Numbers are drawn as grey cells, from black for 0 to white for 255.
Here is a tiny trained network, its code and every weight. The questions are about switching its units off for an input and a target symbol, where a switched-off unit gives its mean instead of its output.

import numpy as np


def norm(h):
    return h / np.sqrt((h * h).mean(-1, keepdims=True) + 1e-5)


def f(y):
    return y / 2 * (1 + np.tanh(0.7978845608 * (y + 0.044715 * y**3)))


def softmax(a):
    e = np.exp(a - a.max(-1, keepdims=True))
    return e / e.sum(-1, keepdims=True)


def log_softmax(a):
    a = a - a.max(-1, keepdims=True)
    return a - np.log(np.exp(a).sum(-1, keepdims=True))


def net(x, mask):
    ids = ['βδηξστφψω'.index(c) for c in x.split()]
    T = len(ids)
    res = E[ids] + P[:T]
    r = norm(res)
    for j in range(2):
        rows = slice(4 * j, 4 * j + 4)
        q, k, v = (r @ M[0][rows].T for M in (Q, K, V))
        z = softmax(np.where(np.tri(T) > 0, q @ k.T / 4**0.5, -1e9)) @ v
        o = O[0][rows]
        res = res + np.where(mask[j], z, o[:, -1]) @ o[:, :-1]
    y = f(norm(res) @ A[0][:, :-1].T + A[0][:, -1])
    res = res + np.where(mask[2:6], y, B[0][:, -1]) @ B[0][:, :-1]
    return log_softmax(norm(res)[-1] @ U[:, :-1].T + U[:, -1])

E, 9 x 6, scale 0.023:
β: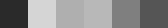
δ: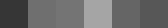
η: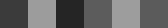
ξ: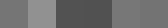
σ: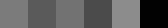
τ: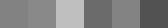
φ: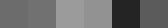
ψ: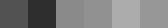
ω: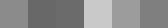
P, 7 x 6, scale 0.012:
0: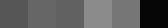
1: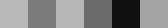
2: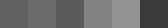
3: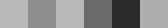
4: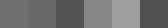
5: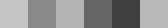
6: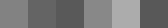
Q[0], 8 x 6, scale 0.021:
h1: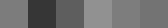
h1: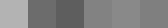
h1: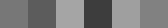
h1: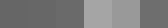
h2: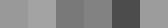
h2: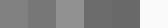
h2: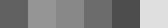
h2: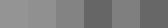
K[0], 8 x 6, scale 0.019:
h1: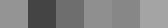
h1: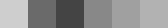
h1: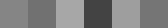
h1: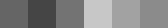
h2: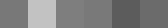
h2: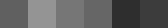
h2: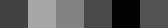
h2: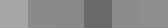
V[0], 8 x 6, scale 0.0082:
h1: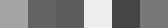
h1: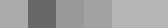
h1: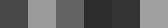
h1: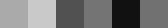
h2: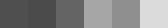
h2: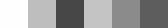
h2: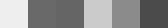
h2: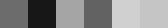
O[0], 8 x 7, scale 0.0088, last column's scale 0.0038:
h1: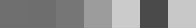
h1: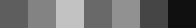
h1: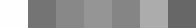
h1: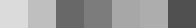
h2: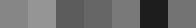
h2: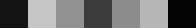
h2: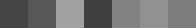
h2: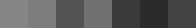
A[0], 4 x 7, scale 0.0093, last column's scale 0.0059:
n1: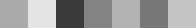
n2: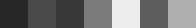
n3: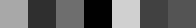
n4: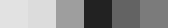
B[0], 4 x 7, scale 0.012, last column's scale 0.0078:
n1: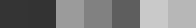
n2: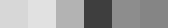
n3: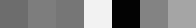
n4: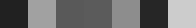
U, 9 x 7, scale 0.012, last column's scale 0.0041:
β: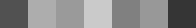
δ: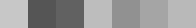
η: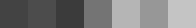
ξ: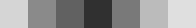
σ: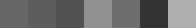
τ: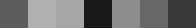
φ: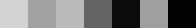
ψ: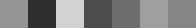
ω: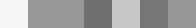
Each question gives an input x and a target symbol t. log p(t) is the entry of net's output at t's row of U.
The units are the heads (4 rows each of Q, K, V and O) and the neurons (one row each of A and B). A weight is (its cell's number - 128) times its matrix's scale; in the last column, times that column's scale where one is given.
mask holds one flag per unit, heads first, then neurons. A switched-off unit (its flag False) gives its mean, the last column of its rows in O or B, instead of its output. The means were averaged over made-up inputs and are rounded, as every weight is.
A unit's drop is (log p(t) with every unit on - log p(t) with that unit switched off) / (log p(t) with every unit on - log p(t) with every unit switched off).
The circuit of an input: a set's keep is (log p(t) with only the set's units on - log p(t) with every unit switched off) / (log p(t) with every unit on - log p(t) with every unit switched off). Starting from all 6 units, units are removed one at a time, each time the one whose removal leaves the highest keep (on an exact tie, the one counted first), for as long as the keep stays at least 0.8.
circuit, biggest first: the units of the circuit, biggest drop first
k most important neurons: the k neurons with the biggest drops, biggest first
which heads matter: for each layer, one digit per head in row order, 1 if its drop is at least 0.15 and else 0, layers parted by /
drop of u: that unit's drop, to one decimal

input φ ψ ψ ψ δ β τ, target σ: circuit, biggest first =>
(h2)
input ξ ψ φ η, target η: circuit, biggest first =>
(h1; n2; n4; n1)
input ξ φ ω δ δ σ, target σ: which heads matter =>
10
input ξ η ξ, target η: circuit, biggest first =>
(h1; n2; n4; n1)
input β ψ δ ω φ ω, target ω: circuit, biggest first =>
(h1; n2; n4)
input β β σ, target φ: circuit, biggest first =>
(n3; n2; h2)
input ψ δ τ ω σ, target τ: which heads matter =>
01
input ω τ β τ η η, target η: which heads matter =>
10
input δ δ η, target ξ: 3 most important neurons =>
(n2; n1; n4)
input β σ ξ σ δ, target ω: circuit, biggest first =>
(n2; n4)
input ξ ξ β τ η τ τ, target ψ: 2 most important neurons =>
(n2; n4)
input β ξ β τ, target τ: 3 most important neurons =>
(n4; n2; n3)
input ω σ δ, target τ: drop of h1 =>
0.0
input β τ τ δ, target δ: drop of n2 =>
0.2
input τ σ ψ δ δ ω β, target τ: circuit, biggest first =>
(h2)
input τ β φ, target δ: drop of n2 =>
0.3
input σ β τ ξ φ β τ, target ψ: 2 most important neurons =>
(n4; n2)
